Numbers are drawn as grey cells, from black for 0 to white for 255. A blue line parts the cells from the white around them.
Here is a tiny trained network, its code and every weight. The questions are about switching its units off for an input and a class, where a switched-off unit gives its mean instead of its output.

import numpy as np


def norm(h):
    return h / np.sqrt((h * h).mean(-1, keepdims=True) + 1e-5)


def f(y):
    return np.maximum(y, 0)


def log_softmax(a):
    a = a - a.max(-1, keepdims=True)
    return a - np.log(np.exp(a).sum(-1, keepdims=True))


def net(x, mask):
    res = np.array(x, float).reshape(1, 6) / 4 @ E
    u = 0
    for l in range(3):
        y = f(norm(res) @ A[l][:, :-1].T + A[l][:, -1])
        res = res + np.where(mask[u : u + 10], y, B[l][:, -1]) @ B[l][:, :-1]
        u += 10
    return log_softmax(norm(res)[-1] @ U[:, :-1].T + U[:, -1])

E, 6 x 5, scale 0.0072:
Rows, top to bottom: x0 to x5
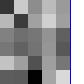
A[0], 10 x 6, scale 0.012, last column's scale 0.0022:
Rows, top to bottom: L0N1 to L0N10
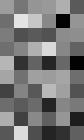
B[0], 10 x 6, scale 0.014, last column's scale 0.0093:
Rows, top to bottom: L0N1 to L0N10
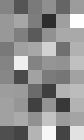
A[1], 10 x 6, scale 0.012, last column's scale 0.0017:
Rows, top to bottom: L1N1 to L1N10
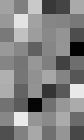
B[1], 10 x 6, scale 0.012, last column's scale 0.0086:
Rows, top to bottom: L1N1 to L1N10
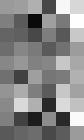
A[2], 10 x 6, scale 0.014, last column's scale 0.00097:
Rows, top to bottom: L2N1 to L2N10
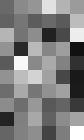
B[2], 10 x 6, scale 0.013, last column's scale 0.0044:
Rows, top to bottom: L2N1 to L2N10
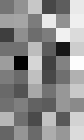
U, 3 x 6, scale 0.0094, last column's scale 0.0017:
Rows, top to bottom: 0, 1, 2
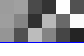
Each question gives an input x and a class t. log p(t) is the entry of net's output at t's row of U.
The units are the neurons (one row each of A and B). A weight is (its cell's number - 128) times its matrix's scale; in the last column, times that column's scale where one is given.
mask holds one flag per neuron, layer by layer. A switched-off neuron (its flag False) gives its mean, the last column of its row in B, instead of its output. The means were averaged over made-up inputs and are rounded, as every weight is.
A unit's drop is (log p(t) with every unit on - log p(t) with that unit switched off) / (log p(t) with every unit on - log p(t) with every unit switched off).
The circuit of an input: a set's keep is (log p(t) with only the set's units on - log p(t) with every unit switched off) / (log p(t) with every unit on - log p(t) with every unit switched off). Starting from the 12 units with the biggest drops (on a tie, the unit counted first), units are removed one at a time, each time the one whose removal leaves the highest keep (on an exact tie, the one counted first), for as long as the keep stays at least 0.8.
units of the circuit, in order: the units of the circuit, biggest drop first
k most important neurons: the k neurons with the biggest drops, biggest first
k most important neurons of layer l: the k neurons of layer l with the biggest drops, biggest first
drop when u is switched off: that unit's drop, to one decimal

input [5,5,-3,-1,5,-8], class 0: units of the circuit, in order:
(L0N2)
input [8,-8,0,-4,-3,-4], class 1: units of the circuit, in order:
(L0N2; L0N10; L2N9)
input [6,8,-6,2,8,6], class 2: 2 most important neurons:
(L0N2; L0N6)
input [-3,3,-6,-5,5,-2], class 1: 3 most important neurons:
(L0N10; L0N9; L0N5)
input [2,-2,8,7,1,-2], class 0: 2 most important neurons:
(L0N2; L0N5)
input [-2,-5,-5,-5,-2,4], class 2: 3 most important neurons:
(L0N10; L0N2; L1N9)
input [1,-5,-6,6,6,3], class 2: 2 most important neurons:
(L0N10; L1N9)
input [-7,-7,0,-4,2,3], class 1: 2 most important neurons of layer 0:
(L0N5; L0N3)
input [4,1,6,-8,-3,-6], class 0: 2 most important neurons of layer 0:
(L0N2; L0N5)
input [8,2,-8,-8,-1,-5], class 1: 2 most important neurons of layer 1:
(L1N9; L1N2)
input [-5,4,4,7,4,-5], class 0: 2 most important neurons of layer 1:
(L1N1; L1N7)
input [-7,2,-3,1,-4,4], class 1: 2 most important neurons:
(L0N5; L0N9)
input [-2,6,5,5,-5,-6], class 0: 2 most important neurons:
(L0N10; L0N2)
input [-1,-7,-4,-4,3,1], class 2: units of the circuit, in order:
(L0N10)
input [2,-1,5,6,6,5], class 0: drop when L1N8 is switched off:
0.1
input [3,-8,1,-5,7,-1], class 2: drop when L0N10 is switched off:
1.0
